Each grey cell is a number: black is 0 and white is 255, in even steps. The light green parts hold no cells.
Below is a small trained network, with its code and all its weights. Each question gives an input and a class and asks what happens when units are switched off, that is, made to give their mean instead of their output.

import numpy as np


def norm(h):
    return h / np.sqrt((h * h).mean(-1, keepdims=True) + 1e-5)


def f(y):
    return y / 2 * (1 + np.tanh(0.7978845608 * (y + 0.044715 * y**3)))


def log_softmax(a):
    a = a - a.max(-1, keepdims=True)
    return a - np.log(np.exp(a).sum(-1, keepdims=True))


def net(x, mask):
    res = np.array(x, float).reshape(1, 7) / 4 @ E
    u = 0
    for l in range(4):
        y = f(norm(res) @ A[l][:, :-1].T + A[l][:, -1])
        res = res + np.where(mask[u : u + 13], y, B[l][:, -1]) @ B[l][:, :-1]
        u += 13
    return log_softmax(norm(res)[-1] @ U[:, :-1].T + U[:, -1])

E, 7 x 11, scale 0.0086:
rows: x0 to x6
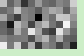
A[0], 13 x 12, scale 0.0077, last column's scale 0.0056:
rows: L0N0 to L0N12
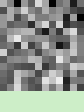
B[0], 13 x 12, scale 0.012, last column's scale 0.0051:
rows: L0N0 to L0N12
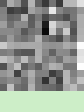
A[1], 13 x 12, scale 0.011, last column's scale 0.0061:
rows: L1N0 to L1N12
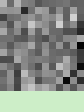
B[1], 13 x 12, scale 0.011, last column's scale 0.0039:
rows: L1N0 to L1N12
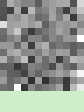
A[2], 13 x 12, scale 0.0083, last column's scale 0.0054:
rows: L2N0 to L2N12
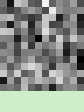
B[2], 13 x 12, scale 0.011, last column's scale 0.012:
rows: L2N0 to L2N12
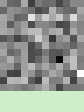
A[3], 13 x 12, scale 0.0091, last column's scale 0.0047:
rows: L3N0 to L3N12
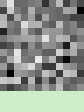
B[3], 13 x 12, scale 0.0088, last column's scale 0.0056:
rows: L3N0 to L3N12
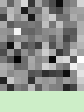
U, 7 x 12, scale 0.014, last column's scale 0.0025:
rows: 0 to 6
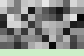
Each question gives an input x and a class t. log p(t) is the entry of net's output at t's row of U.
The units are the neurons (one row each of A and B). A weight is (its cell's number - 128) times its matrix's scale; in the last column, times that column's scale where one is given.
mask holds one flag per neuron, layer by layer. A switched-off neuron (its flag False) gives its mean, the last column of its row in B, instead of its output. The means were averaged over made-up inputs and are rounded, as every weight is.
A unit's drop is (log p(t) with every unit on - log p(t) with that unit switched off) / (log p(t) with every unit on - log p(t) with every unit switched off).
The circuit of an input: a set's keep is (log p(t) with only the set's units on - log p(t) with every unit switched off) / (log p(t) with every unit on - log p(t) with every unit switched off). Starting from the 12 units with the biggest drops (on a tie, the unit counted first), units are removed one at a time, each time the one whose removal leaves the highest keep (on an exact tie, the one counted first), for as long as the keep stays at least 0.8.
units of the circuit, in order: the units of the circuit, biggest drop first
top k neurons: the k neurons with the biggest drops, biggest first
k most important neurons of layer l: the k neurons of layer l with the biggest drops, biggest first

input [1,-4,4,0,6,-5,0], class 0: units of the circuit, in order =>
[L3N9]
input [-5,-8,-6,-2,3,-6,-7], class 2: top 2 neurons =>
[L0N0 L3N1]
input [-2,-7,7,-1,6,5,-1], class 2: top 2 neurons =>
[L0N0 L0N6]
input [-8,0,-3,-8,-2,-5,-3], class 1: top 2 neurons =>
[L1N11 L0N2]
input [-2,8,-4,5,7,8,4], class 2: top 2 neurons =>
[L0N11 L0N12]
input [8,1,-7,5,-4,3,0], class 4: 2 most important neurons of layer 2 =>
[L2N10 L2N5]
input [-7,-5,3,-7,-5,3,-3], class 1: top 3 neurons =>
[L1N11 L0N2 L3N0]
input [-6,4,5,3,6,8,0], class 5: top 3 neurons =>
[L0N3 L0N11 L0N1]
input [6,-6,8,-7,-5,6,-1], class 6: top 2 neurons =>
[L2N5 L0N7]
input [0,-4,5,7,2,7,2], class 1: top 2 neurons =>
[L1N8 L3N10]
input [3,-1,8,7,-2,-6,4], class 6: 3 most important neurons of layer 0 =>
[L0N7 L0N0 L0N11]
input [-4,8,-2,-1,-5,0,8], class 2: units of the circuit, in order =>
[L0N12 L0N11]
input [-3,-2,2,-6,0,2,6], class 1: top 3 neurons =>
[L1N11 L3N0 L0N2]
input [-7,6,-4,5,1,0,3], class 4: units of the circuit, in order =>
[L0N1]
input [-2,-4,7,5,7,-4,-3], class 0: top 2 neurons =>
[L0N8 L3N9]
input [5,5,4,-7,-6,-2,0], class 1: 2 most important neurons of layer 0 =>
[L0N2 L0N8]
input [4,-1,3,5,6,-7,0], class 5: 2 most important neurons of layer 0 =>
[L0N4 L0N6]
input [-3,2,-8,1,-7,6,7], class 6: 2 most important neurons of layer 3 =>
[L3N8 L3N9]
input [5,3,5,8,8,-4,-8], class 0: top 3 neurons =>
[L1N3 L0N8 L3N9]
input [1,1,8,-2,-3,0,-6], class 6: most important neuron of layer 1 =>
[L1N9]
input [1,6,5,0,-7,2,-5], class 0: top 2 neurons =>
[L0N6 L0N0]
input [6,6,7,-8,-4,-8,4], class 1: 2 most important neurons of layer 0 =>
[L0N2 L0N0]
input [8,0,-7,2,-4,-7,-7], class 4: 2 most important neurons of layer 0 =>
[L0N9 L0N8]
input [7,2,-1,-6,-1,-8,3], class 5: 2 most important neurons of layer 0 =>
[L0N4 L0N2]
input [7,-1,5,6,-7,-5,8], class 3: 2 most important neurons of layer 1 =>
[L1N0 L1N7]
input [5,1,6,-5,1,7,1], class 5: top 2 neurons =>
[L0N3 L0N11]
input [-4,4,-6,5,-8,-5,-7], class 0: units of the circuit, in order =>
[L0N6]
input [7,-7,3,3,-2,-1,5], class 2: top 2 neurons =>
[L0N0 L2N10]
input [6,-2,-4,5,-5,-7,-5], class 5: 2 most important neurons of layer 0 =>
[L0N4 L0N6]
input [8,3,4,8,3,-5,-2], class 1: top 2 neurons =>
[L1N8 L3N10]
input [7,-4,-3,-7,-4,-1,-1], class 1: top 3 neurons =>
[L0N2 L1N11 L3N0]
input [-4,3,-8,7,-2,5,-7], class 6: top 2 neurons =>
[L3N8 L0N5]
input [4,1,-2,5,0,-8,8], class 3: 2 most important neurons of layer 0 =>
[L0N0 L0N11]
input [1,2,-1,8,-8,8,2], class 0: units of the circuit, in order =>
[L2N2]
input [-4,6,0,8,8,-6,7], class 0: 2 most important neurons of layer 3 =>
[L3N9 L3N0]
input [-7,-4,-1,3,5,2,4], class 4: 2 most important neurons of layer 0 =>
[L0N1 L0N6]
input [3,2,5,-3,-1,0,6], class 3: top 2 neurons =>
[L1N4 L3N11]
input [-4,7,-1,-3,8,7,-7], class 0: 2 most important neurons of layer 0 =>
[L0N8 L0N0]
